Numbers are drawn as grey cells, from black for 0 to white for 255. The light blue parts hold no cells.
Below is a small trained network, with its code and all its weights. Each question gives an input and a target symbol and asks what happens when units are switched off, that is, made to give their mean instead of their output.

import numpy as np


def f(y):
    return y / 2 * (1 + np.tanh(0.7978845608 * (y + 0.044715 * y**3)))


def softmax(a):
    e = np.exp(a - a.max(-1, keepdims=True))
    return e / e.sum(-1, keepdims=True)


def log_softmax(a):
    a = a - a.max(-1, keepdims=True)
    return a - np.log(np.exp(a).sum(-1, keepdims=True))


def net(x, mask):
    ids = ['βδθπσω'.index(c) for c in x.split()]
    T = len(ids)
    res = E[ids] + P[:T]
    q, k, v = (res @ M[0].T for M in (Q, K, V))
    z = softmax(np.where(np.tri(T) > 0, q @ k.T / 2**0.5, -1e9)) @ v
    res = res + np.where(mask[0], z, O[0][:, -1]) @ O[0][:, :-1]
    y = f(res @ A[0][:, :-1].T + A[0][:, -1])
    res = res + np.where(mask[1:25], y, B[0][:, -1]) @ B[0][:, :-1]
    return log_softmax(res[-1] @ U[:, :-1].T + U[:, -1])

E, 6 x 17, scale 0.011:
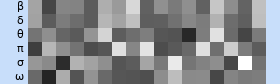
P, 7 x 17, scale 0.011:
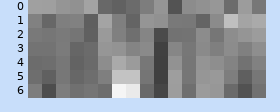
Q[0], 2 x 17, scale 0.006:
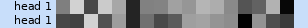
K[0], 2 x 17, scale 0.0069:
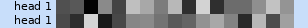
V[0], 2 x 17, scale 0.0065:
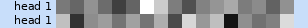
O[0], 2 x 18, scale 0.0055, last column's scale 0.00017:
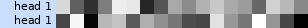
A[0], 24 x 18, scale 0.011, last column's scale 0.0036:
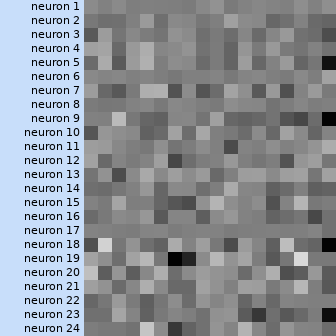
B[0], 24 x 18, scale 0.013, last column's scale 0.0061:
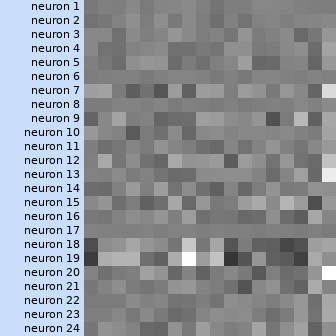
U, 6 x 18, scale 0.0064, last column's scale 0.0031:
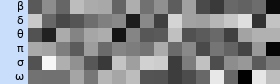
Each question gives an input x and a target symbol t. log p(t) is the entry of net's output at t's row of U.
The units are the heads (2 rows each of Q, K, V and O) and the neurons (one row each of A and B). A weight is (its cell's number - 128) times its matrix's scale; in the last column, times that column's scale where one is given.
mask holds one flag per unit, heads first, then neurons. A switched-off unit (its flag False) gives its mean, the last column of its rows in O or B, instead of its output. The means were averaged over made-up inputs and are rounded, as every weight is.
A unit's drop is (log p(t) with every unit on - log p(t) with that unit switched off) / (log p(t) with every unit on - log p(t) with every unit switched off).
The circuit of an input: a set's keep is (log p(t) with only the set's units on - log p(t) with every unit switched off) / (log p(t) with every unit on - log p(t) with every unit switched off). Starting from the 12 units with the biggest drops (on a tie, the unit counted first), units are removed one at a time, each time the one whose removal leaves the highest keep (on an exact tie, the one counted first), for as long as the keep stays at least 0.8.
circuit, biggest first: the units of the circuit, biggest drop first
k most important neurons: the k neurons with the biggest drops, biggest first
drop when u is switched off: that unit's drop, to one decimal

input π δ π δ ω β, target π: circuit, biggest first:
neuron 20; head 1; neuron 7; neuron 12
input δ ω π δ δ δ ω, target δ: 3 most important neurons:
neuron 7; neuron 19; neuron 18
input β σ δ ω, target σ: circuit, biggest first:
head 1; neuron 19; neuron 24
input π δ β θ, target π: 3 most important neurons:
neuron 20; neuron 12; neuron 7
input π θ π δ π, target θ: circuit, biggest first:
head 1; neuron 20
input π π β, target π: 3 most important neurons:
neuron 20; neuron 12; neuron 7
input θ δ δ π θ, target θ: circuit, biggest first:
head 1; neuron 9; neuron 7; neuron 12
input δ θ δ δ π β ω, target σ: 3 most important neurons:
neuron 7; neuron 19; neuron 24
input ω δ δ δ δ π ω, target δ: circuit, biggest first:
head 1; neuron 7
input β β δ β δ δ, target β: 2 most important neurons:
neuron 18; neuron 5
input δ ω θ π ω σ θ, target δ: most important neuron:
neuron 18
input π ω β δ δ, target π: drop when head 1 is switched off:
1.2
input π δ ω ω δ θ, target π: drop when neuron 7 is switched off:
0.9
